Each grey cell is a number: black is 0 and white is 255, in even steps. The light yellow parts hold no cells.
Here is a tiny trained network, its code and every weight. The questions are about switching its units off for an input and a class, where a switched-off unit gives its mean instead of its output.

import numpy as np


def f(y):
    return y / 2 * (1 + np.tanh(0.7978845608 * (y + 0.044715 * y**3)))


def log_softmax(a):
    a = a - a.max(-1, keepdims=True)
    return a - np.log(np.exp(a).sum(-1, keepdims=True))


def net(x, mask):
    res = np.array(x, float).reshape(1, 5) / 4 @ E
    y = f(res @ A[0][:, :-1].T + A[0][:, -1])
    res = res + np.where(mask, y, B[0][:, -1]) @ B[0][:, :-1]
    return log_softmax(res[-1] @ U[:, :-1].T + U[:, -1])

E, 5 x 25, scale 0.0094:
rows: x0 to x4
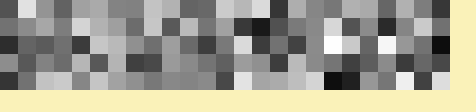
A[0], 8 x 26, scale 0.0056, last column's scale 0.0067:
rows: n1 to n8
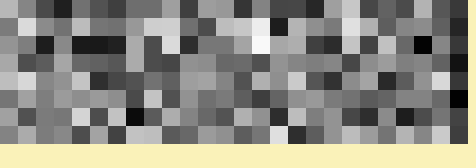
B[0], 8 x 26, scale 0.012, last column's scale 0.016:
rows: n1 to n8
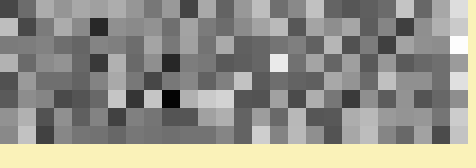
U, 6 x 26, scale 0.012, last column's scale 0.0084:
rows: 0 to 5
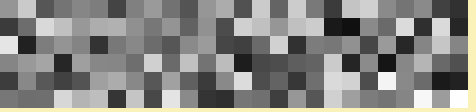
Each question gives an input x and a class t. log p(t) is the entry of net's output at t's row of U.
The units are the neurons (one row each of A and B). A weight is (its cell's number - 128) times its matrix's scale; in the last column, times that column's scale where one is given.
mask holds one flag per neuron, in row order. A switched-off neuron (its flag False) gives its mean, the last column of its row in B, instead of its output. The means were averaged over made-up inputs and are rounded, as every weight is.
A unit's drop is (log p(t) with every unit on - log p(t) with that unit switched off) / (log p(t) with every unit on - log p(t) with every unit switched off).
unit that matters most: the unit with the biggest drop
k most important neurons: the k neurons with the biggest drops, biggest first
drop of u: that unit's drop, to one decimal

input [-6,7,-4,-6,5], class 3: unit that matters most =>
n1
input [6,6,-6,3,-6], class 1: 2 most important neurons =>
(n1 n3)
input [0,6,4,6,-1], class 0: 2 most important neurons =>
(n7 n3)
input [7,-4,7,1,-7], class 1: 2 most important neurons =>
(n1 n5)
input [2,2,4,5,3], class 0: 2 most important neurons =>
(n5 n1)
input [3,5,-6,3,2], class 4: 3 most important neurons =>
(n5 n3 n1)
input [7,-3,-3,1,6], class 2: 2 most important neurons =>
(n2 n1)
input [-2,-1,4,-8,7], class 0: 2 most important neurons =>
(n8 n1)
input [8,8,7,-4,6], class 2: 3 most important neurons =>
(n2 n3 n1)
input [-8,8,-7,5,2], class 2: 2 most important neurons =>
(n3 n4)
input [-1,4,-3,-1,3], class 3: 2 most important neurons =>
(n1 n2)
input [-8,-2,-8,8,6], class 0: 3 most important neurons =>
(n7 n2 n1)
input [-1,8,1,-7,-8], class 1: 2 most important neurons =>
(n1 n3)
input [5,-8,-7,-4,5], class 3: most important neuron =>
(n3)
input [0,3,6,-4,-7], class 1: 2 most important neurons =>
(n1 n5)
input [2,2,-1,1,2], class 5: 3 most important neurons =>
(n1 n3 n6)
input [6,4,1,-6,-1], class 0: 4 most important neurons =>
(n8 n4 n3 n5)
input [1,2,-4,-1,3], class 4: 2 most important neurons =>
(n1 n5)
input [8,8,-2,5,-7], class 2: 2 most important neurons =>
(n2 n3)
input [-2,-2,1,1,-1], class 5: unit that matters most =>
n2
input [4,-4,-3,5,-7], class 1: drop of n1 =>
1.2
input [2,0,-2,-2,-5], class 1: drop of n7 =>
0.0
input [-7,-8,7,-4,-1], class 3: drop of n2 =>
0.2
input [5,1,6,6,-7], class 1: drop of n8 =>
0.1
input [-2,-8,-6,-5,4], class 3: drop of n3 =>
0.7
